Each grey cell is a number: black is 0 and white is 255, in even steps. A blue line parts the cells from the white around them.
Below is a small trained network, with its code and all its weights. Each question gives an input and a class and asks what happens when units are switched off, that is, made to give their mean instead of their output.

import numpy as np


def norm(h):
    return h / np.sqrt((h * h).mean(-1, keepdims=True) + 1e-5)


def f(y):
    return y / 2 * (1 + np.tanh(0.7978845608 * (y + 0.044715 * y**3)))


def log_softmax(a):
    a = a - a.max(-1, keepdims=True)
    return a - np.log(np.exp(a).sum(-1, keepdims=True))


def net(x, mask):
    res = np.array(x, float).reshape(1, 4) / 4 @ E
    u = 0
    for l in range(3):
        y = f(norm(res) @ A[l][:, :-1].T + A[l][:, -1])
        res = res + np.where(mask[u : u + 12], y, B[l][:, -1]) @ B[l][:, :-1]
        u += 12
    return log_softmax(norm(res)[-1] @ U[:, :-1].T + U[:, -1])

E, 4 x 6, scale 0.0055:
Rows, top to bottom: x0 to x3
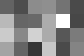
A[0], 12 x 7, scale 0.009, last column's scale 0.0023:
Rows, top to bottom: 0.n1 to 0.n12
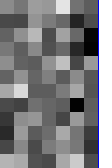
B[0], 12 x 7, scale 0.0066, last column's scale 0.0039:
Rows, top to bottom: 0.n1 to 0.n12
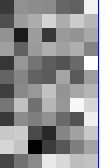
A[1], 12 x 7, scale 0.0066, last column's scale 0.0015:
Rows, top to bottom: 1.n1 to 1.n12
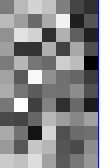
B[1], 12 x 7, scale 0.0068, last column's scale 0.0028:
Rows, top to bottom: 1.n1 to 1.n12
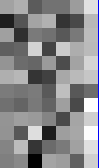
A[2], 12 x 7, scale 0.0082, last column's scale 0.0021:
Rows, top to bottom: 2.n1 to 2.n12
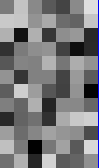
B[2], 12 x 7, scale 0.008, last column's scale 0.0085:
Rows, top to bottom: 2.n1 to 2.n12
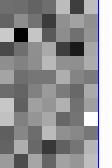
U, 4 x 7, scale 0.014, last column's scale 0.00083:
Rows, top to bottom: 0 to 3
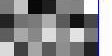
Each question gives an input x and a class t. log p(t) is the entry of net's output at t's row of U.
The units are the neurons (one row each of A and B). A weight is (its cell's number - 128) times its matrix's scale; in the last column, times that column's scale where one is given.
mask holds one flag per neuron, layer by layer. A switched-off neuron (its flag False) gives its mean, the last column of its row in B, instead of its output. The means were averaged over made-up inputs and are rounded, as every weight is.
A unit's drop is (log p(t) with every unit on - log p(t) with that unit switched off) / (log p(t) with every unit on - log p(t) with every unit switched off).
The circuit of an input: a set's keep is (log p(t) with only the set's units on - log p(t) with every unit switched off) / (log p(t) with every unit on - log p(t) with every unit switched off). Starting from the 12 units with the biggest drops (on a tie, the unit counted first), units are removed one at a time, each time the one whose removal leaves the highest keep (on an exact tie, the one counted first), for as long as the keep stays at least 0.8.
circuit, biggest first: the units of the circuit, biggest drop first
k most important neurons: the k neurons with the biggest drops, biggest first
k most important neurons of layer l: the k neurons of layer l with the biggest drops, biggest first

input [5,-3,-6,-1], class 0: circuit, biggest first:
[0.n10]
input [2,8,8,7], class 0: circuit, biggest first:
[1.n11; 2.n2; 2.n11]
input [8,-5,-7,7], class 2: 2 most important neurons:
[0.n8; 0.n2]
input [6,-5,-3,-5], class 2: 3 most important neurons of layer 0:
[0.n2; 0.n8; 0.n5]
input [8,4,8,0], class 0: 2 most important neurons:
[1.n6; 0.n12]
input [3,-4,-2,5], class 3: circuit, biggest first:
[0.n5; 1.n10]
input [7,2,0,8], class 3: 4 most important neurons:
[1.n10; 0.n12; 1.n4; 0.n7]
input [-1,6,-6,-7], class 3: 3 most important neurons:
[0.n3; 0.n10; 1.n12]
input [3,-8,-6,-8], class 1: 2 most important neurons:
[0.n9; 1.n10]
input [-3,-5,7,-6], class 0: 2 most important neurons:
[1.n12; 1.n6]
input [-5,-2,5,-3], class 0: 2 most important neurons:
[0.n8; 0.n2]
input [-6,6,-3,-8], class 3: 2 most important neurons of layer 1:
[1.n3; 1.n12]
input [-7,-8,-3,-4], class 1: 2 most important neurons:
[0.n9; 0.n8]
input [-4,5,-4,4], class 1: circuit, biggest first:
[1.n2]
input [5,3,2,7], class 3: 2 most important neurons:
[1.n10; 0.n12]
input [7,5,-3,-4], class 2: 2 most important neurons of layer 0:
[0.n8; 0.n2]
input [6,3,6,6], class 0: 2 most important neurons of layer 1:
[1.n11; 1.n12]
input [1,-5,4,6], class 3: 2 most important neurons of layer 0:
[0.n5; 0.n1]
